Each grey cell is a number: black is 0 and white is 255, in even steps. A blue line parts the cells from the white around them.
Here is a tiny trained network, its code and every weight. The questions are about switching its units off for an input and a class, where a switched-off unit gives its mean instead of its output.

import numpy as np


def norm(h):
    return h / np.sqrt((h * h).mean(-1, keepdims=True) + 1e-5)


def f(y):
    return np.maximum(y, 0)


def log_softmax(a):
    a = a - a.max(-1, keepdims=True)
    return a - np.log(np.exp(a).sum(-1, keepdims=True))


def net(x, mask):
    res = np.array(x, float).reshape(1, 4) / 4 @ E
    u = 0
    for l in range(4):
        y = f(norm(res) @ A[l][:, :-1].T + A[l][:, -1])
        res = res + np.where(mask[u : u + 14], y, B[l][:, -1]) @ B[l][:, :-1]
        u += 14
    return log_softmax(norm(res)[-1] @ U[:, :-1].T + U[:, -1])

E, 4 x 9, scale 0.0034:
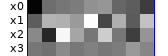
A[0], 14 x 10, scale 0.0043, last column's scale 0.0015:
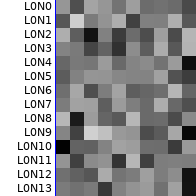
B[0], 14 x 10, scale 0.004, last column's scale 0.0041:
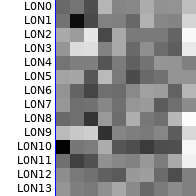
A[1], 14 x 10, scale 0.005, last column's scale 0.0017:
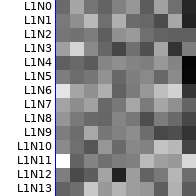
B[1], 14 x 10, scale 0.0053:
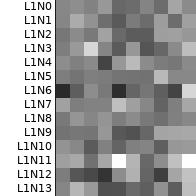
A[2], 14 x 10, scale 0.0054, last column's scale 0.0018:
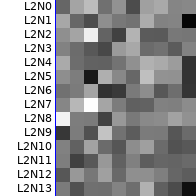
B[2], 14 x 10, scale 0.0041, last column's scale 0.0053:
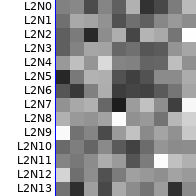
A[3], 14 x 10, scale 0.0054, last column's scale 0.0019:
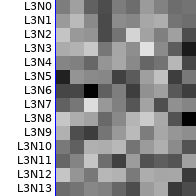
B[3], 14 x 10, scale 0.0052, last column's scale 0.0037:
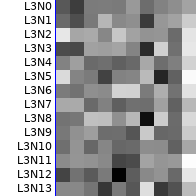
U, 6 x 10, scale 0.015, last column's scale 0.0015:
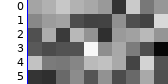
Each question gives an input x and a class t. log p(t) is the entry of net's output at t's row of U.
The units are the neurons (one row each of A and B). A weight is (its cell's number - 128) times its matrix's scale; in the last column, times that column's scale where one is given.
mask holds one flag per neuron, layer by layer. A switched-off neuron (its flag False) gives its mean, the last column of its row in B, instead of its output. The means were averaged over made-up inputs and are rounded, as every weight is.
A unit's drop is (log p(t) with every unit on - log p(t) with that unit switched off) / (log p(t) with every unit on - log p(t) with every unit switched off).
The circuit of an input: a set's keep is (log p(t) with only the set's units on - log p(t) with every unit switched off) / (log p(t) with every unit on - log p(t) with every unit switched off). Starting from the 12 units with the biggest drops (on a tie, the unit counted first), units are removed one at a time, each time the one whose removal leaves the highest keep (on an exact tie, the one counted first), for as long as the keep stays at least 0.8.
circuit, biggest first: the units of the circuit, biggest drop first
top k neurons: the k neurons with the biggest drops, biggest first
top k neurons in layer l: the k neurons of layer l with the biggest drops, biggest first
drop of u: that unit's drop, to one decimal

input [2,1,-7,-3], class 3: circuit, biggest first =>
(L0N1 L3N6)
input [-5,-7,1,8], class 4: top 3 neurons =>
(L0N8 L0N11 L0N9)
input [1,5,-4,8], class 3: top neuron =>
(L1N11)
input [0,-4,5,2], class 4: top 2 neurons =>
(L0N10 L1N6)
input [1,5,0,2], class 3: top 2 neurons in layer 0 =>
(L0N1 L0N2)
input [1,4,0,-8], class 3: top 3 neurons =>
(L0N1 L1N11 L2N7)
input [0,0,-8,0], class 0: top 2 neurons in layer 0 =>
(L0N10 L0N2)
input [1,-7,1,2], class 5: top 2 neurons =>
(L0N8 L0N11)
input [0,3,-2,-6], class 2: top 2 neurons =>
(L0N10 L1N6)
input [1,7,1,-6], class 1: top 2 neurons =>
(L1N11 L1N13)
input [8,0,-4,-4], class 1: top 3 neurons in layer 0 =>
(L0N11 L0N8 L0N0)
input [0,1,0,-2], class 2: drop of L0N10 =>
0.9
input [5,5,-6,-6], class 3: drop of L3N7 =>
0.0
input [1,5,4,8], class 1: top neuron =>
(L1N11)
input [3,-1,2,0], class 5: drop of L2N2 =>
0.1
